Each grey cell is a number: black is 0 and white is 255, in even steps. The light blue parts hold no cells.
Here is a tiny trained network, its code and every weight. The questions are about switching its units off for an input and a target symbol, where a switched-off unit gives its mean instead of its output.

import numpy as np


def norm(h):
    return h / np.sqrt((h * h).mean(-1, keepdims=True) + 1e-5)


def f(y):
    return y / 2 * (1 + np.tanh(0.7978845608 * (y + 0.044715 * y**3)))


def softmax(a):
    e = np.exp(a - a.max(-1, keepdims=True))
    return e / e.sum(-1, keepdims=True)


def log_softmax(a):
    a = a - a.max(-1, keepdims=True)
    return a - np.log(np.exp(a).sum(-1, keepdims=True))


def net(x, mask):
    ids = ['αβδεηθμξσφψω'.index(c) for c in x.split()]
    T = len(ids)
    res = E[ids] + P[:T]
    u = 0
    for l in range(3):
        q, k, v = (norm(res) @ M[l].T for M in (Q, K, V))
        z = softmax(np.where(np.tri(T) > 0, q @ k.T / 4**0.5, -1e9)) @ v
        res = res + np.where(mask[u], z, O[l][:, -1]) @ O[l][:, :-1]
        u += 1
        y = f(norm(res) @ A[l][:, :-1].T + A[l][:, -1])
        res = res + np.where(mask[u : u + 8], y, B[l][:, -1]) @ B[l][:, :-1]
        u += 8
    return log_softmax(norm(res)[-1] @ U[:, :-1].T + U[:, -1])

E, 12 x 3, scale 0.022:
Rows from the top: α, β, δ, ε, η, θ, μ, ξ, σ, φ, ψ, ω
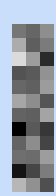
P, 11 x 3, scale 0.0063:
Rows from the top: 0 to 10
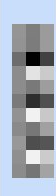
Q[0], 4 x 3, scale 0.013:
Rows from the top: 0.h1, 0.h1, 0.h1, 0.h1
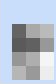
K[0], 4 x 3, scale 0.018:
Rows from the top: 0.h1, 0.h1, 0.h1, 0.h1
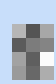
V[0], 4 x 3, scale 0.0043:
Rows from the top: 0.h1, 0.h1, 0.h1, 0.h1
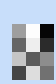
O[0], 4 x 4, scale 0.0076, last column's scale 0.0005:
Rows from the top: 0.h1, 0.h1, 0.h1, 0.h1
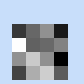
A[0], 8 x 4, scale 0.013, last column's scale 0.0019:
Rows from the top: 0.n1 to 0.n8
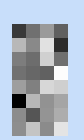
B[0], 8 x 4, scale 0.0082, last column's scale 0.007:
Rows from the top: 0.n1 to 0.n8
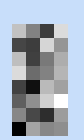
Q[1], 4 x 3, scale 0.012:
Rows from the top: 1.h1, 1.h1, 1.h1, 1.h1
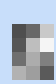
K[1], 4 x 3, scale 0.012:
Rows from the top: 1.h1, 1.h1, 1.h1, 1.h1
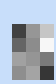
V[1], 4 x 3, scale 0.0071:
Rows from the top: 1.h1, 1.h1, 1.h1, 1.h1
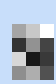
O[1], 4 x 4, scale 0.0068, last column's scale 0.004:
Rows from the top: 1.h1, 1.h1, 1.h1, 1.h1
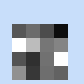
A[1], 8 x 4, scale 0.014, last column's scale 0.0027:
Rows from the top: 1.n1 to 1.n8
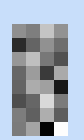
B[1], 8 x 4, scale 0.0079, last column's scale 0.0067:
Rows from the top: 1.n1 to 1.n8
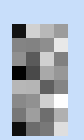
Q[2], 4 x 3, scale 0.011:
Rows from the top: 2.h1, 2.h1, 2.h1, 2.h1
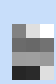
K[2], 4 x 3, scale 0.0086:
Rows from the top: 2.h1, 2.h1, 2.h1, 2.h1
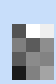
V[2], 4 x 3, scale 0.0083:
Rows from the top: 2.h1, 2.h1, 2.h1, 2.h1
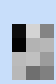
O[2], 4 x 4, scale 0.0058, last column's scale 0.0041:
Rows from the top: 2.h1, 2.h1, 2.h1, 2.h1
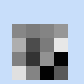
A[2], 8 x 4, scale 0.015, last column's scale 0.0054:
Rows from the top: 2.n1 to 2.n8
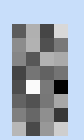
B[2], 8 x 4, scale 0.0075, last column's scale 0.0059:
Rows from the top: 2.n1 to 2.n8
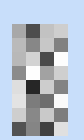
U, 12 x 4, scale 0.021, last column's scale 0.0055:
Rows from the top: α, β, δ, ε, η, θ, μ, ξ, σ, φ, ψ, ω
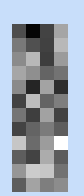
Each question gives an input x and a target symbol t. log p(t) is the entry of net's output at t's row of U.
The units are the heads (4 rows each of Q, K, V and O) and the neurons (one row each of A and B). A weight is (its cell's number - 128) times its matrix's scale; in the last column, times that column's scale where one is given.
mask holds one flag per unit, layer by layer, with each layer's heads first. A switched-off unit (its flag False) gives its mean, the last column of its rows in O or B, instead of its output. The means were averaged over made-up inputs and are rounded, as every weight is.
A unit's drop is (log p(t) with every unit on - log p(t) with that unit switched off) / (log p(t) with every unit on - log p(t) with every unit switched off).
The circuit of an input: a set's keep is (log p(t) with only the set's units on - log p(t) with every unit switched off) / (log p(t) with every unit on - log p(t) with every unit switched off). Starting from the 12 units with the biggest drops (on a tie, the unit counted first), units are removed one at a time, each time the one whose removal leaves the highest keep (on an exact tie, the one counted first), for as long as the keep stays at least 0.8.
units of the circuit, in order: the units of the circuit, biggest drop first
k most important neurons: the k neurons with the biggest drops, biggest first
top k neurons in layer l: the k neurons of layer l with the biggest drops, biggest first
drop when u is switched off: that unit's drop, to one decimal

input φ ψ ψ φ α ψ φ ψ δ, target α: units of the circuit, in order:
(1.h1 1.n8)
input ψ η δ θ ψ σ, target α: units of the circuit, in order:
(1.h1)
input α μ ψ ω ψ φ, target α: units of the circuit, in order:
(0.n6 0.n7)
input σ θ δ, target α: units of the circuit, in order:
(2.n3 1.n8)
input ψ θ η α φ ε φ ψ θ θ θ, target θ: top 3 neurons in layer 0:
(0.n5 0.n3 0.n2)
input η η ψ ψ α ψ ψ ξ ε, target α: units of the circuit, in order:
(0.n6 0.n7)
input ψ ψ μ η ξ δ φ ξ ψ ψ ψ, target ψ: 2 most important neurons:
(0.n6 2.n3)
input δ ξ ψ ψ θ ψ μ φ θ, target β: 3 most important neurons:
(0.n6 2.n4 2.n3)
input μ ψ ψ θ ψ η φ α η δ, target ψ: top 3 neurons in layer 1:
(1.n8 1.n4 1.n1)
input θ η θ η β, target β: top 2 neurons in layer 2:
(2.n8 2.n3)
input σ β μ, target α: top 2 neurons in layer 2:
(2.n8 2.n4)
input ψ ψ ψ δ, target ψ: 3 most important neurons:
(2.n4 1.n8 1.n4)
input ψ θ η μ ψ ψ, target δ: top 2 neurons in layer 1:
(1.n8 1.n6)
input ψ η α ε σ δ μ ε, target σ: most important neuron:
(0.n6)
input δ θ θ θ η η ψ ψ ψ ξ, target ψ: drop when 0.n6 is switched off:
0.9
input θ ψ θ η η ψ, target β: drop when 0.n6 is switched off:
0.3
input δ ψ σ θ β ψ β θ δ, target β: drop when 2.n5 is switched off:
0.1
